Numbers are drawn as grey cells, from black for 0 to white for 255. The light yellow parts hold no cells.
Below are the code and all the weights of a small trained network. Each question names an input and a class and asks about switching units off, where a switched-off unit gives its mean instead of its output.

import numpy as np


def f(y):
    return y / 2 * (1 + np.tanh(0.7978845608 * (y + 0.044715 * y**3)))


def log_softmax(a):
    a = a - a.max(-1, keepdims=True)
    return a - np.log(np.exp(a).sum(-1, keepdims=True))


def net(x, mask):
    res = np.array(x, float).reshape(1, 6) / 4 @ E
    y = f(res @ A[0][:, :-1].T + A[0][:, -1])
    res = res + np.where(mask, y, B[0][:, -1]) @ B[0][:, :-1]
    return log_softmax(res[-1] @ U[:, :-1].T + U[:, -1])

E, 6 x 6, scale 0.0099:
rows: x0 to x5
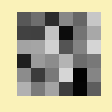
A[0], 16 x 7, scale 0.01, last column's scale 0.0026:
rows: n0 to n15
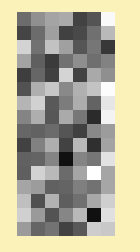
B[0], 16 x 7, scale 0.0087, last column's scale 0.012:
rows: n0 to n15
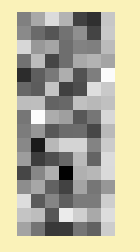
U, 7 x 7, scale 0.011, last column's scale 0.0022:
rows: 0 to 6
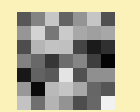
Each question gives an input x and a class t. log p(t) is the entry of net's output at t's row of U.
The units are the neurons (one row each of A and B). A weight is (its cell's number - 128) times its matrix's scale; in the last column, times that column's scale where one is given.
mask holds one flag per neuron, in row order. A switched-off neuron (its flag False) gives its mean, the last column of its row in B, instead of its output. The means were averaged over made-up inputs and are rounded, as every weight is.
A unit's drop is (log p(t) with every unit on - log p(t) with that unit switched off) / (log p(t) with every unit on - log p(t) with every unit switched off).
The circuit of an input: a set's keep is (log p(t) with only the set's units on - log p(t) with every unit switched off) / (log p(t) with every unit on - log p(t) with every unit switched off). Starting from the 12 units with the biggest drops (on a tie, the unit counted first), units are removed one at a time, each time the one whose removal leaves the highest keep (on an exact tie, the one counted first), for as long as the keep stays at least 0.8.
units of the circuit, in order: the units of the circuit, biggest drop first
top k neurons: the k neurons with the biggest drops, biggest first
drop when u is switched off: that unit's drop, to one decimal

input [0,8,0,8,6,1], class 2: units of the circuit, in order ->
(n0)
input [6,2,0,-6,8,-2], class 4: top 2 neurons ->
(n4, n10)
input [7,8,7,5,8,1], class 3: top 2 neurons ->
(n15, n1)
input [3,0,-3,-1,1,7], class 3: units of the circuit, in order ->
(n8, n5)
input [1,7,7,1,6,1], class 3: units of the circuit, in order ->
(n15, n1)
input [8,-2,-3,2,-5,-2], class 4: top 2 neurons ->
(n4, n14)
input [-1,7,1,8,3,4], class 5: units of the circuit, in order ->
(n7, n10)
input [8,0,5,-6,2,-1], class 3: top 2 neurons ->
(n15, n5)
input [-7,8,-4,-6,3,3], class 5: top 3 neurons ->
(n9, n10, n7)
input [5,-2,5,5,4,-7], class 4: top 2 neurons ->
(n4, n6)
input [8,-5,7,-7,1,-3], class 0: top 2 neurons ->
(n11, n14)
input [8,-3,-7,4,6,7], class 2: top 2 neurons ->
(n0, n7)
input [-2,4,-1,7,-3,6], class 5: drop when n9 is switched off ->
0.4
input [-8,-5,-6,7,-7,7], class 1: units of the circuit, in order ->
(n14)
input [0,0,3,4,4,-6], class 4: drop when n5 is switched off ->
-0.1
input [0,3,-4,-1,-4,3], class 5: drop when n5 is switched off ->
-0.1
